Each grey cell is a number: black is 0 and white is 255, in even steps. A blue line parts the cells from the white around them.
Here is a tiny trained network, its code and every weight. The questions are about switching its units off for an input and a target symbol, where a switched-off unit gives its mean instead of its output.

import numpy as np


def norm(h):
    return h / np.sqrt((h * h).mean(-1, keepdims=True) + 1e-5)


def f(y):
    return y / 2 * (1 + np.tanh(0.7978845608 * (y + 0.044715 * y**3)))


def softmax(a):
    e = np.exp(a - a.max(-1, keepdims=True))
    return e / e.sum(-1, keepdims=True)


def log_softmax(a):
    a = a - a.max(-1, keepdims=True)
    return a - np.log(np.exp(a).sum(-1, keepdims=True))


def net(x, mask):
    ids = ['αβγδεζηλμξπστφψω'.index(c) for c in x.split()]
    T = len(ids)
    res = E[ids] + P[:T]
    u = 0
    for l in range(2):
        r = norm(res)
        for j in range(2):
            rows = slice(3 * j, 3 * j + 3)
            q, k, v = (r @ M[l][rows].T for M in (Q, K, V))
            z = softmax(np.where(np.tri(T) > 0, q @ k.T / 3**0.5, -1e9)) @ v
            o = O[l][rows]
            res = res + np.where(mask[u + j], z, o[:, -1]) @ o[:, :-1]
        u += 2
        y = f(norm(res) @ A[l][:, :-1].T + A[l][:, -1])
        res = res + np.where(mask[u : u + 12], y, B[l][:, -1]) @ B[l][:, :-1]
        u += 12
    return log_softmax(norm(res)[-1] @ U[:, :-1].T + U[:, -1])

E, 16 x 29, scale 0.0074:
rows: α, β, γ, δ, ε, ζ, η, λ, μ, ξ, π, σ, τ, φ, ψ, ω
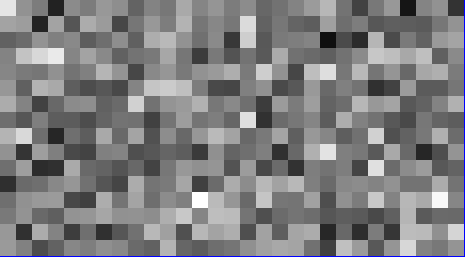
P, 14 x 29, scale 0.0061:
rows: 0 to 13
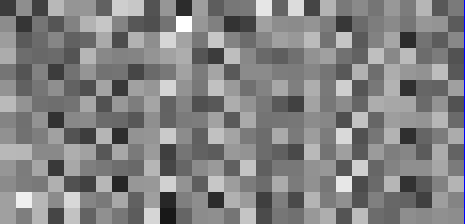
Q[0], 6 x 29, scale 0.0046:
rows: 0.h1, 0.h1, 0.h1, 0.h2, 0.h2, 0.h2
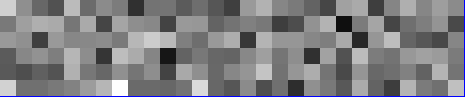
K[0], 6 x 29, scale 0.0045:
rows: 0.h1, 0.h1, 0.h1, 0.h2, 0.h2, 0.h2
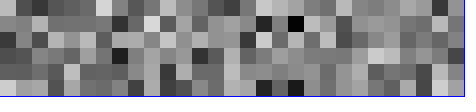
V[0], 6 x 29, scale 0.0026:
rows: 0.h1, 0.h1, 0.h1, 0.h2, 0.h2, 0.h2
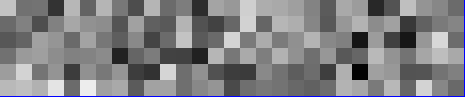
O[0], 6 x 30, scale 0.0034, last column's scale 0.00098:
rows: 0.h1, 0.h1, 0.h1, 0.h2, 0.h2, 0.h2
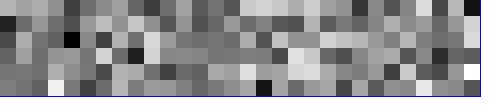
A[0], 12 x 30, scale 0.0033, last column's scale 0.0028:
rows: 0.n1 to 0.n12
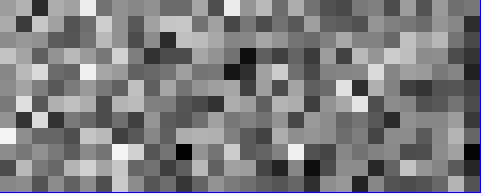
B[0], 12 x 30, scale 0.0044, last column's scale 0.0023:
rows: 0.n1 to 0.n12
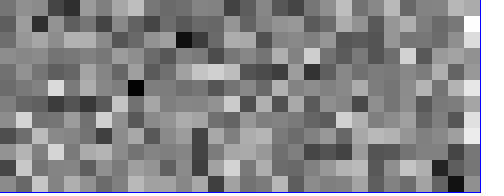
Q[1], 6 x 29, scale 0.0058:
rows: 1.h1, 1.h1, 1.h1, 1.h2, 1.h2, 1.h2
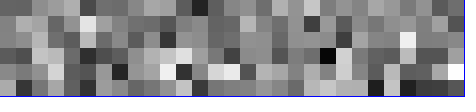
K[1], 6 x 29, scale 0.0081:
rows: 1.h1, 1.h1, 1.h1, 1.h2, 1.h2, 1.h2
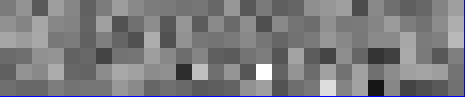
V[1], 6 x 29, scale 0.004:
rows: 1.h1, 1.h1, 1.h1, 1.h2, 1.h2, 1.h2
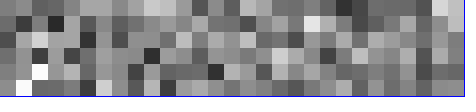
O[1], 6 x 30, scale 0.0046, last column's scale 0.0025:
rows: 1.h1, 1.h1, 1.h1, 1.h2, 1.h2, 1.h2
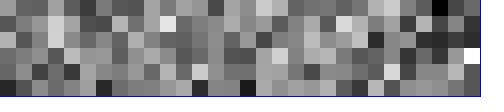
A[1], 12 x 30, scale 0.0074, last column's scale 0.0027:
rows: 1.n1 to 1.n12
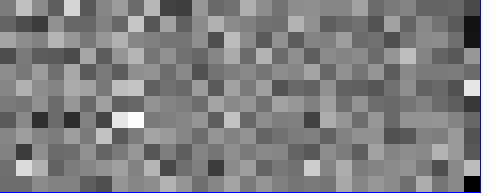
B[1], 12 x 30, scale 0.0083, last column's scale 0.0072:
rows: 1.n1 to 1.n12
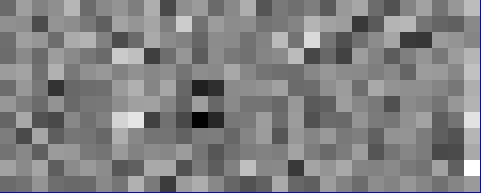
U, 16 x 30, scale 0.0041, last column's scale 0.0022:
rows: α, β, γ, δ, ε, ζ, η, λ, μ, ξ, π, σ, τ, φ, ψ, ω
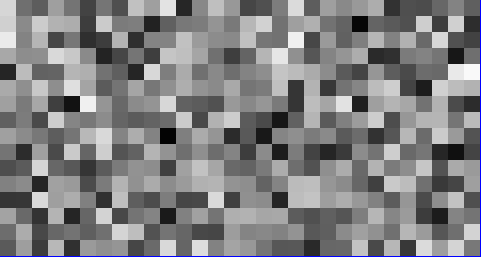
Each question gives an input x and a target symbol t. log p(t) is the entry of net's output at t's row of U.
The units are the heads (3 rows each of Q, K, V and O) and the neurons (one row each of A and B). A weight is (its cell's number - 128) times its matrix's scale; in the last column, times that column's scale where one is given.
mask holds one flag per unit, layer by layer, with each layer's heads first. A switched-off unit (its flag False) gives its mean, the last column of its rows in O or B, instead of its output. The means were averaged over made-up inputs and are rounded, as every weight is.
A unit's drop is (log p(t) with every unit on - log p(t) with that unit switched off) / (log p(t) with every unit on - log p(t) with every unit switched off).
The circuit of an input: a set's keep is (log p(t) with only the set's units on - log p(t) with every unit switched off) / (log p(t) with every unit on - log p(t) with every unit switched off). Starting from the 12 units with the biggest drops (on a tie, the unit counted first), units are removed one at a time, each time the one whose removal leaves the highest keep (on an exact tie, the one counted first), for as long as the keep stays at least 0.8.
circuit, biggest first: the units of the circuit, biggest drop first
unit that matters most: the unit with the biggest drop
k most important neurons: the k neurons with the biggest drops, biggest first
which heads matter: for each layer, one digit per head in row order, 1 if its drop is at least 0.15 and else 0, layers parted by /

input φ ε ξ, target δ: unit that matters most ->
0.h2
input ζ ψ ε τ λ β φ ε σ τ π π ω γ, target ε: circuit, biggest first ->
(1.h2; 0.n2; 1.n8; 0.n8)
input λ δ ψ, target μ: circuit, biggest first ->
(1.h1; 0.n10)
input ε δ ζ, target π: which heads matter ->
00 / 10
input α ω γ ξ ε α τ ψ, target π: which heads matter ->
00 / 11
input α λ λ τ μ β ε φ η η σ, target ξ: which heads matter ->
01 / 00
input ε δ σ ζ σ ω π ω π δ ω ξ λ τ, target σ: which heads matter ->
00 / 11
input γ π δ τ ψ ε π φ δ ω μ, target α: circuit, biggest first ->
(1.h2; 1.h1; 1.n7; 1.n8)
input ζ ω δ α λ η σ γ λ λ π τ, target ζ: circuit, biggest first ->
(1.h2; 1.n3; 0.h2)
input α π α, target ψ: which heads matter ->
01 / 11
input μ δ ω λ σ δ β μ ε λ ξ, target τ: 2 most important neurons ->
(1.n8; 1.n4)
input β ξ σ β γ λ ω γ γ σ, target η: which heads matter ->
01 / 00
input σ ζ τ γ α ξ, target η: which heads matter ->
10 / 11
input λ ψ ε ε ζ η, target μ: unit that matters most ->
1.h1
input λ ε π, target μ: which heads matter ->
00 / 10
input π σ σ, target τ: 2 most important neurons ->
(1.n9; 0.n6)
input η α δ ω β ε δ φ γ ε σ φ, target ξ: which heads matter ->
10 / 11
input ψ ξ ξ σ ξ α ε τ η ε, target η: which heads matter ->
01 / 11
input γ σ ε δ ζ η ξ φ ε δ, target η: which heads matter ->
01 / 01
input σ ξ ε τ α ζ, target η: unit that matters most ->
1.h2
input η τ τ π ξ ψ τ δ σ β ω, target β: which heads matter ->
10 / 00
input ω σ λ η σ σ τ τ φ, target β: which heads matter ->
10 / 11
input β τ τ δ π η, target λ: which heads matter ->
00 / 01
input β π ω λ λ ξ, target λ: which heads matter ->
00 / 01
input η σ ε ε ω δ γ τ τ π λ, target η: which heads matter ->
10 / 01
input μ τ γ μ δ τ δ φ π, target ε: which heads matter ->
00 / 10
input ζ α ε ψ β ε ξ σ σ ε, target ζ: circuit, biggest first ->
(1.n3)
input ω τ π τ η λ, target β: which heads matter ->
10 / 11
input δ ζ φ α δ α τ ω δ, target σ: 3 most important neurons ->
(1.n2; 0.n4; 0.n2)
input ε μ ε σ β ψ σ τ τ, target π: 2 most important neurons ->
(1.n12; 0.n4)
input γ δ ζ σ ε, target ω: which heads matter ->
00 / 00
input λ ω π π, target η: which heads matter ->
00 / 00
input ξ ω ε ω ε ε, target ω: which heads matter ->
00 / 11
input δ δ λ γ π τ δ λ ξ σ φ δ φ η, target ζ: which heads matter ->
01 / 00
